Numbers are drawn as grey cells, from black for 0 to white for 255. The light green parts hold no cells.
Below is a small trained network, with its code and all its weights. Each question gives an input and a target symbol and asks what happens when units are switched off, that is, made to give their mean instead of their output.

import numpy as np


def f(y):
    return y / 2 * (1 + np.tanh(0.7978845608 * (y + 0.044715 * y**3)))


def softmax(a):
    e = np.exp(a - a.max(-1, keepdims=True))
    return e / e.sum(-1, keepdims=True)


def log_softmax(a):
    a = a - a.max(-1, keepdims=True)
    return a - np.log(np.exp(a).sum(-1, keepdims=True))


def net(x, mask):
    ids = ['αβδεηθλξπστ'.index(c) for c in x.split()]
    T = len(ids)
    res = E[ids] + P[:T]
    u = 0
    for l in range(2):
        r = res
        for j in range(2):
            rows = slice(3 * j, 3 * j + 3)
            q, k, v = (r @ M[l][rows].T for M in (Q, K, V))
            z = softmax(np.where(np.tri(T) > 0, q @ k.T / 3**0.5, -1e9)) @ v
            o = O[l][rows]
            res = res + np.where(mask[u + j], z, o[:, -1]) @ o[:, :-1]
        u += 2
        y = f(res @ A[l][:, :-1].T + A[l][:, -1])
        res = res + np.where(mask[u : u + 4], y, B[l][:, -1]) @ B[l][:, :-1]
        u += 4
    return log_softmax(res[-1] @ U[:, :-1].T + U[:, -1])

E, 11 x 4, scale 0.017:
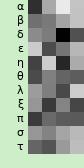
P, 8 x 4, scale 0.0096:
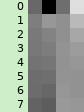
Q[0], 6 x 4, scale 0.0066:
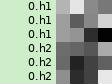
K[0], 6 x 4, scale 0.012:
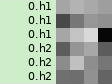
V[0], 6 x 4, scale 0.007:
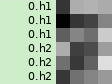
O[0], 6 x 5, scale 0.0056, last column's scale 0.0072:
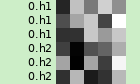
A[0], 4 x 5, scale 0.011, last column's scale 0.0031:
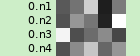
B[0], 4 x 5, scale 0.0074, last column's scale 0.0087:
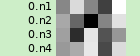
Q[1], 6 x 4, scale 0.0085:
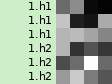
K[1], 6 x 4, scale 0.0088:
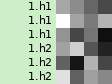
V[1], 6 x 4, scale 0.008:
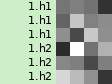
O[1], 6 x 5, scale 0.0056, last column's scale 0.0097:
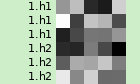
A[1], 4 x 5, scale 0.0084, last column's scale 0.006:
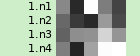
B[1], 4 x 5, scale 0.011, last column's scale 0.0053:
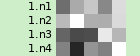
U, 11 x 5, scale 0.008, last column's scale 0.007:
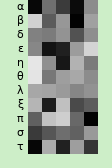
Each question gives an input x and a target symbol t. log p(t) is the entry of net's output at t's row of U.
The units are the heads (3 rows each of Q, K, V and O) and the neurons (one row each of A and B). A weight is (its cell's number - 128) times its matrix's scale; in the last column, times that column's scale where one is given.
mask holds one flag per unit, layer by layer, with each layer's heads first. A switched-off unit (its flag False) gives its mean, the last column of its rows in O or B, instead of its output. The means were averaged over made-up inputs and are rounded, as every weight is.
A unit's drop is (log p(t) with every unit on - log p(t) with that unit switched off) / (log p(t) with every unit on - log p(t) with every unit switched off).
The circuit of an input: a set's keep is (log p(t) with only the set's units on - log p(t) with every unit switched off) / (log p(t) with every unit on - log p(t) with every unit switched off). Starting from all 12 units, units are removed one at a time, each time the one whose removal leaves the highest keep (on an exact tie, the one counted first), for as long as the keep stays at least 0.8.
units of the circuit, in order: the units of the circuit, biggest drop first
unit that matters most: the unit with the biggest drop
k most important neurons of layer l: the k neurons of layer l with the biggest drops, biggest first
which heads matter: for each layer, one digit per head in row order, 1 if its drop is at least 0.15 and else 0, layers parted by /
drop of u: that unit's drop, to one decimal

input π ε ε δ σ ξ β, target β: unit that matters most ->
0.h1
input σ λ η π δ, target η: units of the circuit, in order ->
[0.n2; 0.n4; 1.n2]
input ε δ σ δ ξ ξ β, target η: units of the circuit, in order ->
[1.h2; 0.n3; 0.h2]
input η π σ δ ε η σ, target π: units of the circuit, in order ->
[0.h1; 0.n2; 0.n4]
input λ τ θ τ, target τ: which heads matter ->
01 / 11
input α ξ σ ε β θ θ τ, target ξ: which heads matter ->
10 / 10
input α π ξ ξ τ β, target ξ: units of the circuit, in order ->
[1.h1; 1.n4; 0.h1; 0.n2]
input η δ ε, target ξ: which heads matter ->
00 / 10
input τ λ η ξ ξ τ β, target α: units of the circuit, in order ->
[1.h2; 1.n2; 0.h1]
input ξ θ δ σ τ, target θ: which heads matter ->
11 / 01
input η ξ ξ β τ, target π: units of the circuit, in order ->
[0.h1; 0.n4; 1.n1; 0.n2]
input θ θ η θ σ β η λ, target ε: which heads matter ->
00 / 10
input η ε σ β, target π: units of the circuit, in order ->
[0.h1; 0.n4; 0.n2]
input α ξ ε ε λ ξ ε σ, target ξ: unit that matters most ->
1.h1
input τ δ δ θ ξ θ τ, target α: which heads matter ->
10 / 11
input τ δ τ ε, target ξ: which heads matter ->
00 / 00
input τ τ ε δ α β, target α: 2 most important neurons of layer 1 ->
[1.n2; 1.n1]
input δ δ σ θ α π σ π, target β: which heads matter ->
10 / 11
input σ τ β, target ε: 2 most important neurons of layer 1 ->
[1.n3; 1.n4]
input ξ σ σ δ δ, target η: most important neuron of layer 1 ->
[1.n2]
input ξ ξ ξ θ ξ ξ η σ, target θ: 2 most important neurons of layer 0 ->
[0.n1; 0.n2]
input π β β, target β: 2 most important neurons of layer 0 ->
[0.n1; 0.n4]
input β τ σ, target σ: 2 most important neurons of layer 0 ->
[0.n2; 0.n1]
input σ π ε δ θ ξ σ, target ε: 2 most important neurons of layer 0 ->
[0.n1; 0.n4]
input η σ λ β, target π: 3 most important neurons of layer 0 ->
[0.n4; 0.n2; 0.n1]
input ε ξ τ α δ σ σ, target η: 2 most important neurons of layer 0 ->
[0.n3; 0.n2]
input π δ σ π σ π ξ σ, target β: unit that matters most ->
0.h1
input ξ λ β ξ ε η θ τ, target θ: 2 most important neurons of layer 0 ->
[0.n3; 0.n2]
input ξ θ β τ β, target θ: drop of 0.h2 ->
0.2
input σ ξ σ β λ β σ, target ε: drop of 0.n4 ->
0.1
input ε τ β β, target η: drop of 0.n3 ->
0.7
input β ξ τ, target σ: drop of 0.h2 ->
-0.1
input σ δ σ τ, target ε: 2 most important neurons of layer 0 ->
[0.n1; 0.n3]
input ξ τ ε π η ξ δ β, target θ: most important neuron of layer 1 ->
[1.n3]
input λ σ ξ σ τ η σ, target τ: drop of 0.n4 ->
0.1
